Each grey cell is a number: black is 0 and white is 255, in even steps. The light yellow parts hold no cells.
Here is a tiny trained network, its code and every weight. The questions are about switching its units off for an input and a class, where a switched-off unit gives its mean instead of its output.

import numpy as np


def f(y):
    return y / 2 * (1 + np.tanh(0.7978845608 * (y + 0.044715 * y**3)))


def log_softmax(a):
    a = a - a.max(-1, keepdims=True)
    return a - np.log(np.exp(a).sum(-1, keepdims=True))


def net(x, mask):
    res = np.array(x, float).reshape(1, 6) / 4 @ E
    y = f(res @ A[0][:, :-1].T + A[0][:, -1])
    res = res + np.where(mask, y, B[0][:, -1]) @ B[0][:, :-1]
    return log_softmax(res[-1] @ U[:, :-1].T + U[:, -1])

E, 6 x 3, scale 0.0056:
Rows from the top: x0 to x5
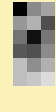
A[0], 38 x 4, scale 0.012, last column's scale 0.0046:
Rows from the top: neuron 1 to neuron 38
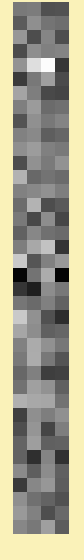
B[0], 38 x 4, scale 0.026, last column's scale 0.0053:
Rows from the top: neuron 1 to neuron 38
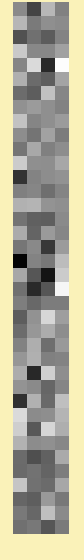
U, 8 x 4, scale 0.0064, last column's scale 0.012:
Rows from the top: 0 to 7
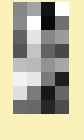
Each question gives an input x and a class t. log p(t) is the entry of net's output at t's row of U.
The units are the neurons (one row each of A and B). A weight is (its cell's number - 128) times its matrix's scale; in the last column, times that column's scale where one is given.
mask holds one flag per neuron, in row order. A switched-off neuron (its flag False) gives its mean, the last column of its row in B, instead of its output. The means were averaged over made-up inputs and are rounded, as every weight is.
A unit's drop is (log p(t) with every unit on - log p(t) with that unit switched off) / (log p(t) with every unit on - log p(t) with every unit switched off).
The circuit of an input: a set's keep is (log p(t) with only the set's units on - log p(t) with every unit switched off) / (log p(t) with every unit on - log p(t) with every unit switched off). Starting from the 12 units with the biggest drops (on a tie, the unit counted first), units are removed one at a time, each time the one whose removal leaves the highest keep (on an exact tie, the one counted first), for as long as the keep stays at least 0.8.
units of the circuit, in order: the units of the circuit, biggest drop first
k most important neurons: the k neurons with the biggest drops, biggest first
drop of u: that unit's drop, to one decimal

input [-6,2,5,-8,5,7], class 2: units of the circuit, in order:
[neuron 23; neuron 19]
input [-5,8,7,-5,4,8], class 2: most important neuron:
[neuron 23]
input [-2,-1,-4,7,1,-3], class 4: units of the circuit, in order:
[neuron 5; neuron 20]
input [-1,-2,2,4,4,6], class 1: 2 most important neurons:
[neuron 5; neuron 21]
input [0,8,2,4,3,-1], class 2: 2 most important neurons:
[neuron 20; neuron 21]
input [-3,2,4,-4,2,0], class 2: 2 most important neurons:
[neuron 21; neuron 20]
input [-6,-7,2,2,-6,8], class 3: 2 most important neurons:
[neuron 20; neuron 19]
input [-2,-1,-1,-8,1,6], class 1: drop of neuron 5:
0.2
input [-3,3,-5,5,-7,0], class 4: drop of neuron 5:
0.1
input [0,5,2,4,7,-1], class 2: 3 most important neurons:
[neuron 20; neuron 21; neuron 5]
